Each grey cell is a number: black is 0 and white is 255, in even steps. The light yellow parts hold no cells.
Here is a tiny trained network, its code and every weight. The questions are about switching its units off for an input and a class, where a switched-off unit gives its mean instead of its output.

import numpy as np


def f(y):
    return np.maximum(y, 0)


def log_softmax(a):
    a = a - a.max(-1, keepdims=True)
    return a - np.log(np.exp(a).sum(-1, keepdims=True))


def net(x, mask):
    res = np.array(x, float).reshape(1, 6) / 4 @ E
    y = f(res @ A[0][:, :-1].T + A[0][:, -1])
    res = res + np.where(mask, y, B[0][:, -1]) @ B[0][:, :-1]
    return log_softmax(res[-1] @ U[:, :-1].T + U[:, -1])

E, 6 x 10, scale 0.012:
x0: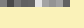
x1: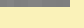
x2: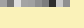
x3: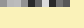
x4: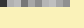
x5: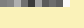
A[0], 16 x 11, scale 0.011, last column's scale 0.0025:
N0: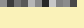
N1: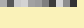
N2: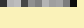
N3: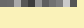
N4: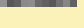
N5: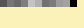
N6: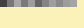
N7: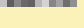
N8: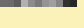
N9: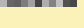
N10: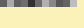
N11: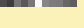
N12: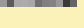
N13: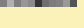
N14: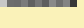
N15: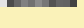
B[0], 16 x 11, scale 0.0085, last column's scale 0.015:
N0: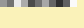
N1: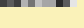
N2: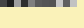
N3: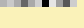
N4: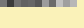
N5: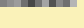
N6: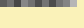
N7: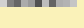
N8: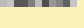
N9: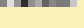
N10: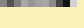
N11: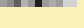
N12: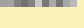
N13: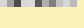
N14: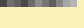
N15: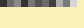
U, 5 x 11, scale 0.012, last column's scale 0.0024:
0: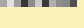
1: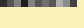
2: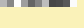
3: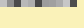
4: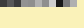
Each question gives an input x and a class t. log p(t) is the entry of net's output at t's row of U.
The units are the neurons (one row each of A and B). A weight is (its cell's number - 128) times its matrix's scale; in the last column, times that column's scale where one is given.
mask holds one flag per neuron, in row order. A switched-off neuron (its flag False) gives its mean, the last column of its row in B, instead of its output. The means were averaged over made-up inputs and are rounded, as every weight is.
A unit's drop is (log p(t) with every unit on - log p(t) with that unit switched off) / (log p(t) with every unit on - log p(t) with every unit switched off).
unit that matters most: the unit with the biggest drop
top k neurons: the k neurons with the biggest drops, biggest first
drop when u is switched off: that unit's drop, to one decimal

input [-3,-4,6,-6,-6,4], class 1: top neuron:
N4
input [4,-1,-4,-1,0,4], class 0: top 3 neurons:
N1, N3, N13
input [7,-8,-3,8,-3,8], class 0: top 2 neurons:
N3, N0
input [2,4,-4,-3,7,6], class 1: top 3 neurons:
N2, N6, N8
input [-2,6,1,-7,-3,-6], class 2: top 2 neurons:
N0, N3
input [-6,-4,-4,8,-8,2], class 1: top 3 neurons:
N15, N0, N14
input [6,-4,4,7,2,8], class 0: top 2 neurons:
N3, N0
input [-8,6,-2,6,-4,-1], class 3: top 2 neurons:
N13, N0
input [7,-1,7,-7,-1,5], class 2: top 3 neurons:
N0, N5, N13
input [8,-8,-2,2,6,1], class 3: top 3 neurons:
N11, N7, N15
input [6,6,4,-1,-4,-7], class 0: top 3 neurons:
N9, N8, N12
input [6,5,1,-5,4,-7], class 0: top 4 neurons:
N8, N9, N13, N12
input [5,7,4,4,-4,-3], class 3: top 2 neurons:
N7, N0
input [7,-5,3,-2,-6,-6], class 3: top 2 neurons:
N11, N7
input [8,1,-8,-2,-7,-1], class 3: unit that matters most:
N11
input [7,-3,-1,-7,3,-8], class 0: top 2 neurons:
N8, N9
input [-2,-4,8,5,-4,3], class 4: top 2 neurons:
N1, N0
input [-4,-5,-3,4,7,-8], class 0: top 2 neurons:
N8, N9
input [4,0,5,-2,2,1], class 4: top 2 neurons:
N1, N13
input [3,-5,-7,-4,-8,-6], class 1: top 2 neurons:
N15, N1
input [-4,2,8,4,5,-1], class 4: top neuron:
N1
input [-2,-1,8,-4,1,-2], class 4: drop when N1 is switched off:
0.9
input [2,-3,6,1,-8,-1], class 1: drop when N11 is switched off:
0.0
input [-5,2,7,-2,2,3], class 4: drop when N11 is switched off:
0.1
